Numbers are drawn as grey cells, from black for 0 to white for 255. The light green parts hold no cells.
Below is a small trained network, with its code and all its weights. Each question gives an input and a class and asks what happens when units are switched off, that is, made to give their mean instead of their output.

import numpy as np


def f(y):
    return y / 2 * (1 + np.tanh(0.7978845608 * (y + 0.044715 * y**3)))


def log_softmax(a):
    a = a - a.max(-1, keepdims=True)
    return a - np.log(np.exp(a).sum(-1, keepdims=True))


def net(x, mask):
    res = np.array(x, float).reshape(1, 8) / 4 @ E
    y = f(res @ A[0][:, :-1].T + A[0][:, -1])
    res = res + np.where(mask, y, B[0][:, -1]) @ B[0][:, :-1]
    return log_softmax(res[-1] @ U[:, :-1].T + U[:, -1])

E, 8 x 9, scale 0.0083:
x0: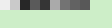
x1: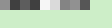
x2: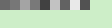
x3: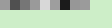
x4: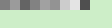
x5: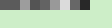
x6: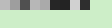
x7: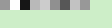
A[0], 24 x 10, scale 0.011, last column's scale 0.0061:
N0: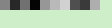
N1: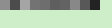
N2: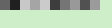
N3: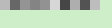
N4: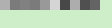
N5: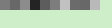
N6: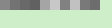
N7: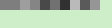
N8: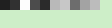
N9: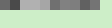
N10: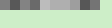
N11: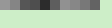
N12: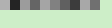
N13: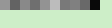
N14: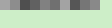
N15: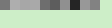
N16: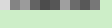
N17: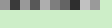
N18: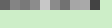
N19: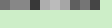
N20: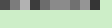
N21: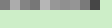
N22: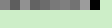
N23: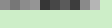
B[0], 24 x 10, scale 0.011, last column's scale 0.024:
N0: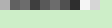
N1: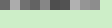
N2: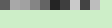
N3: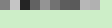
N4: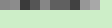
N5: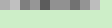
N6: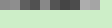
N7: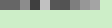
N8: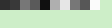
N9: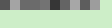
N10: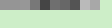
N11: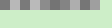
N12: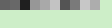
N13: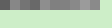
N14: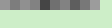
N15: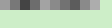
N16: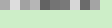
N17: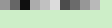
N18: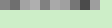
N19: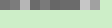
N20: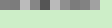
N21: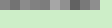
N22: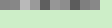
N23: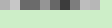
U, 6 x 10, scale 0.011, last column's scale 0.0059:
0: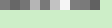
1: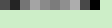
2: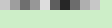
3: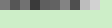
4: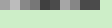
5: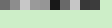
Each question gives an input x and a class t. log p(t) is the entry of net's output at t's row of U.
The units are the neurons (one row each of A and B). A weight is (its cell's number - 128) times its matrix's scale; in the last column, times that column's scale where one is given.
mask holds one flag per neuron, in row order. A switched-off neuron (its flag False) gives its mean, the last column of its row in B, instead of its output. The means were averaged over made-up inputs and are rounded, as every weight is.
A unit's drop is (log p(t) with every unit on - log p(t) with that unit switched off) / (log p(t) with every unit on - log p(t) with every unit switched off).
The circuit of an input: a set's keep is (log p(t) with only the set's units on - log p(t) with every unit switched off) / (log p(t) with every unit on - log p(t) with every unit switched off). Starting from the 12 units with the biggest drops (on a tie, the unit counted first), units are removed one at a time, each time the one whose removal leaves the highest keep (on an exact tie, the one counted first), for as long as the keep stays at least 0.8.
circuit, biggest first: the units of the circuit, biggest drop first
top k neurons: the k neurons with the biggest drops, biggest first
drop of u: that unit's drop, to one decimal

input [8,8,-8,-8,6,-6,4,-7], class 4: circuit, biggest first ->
[N16]
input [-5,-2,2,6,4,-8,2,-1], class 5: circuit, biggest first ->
[N2 N0]
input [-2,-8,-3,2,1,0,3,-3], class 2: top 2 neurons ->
[N8 N23]
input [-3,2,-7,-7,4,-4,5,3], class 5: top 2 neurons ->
[N8 N0]
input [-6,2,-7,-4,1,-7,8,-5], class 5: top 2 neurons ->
[N2 N0]
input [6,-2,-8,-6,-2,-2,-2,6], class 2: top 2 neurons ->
[N8 N15]
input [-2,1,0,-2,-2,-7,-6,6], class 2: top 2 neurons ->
[N8 N20]
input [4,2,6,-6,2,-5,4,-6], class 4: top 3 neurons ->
[N17 N12 N16]
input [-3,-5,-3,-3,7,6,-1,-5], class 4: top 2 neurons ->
[N16 N5]
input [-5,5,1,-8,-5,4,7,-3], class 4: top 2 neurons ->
[N2 N0]
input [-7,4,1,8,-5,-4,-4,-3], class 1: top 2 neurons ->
[N8 N2]
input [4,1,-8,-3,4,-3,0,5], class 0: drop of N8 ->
-0.2
